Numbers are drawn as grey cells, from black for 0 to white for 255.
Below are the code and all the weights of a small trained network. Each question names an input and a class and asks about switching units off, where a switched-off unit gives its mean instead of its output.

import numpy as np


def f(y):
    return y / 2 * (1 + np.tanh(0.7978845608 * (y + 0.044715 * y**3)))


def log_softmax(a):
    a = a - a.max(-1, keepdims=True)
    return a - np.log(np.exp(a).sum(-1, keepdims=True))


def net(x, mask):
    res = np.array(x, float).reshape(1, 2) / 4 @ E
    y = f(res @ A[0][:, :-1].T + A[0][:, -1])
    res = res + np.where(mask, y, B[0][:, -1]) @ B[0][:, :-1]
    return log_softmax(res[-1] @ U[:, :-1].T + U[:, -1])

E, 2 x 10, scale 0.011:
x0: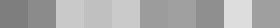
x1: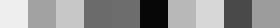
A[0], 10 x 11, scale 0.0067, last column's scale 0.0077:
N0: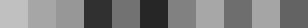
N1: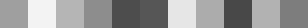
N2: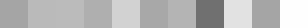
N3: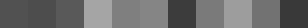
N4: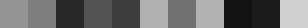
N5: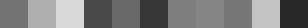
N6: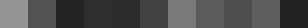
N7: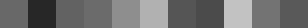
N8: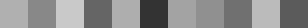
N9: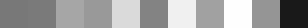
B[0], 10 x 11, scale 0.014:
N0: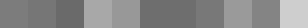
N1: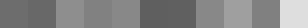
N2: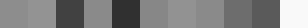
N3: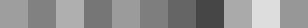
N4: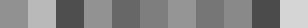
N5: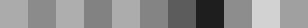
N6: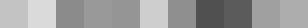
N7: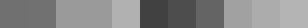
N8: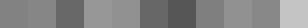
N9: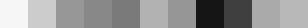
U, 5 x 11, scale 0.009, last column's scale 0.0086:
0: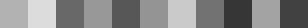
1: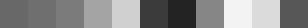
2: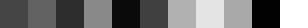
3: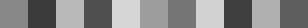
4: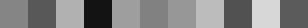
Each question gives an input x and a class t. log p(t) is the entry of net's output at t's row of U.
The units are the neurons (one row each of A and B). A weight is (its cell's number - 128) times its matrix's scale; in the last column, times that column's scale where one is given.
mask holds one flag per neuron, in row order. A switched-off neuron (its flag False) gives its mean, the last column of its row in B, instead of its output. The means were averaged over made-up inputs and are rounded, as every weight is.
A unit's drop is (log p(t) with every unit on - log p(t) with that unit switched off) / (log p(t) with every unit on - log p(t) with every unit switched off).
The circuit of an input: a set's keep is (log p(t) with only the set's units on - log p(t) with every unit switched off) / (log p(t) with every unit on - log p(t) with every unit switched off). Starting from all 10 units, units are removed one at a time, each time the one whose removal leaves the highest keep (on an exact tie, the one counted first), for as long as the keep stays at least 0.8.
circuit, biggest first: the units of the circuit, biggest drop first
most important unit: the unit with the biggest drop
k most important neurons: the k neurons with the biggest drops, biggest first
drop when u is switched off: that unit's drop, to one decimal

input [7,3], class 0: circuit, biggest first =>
N9
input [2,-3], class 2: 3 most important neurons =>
N9, N5, N6
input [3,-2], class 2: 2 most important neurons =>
N6, N5
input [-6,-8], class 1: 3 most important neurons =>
N7, N2, N3
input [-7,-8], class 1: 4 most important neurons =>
N7, N2, N3, N9
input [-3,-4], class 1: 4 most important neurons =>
N2, N9, N7, N3
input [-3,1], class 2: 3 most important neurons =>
N9, N5, N3
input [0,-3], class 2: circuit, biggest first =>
N9, N5
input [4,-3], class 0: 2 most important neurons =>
N1, N9
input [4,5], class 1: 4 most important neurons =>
N1, N8, N4, N6
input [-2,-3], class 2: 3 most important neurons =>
N9, N5, N6
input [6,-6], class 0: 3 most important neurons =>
N2, N9, N1
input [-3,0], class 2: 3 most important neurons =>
N9, N5, N3
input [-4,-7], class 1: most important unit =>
N7
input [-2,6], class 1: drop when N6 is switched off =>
0.0
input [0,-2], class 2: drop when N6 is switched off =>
0.1
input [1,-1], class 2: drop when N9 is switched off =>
0.2
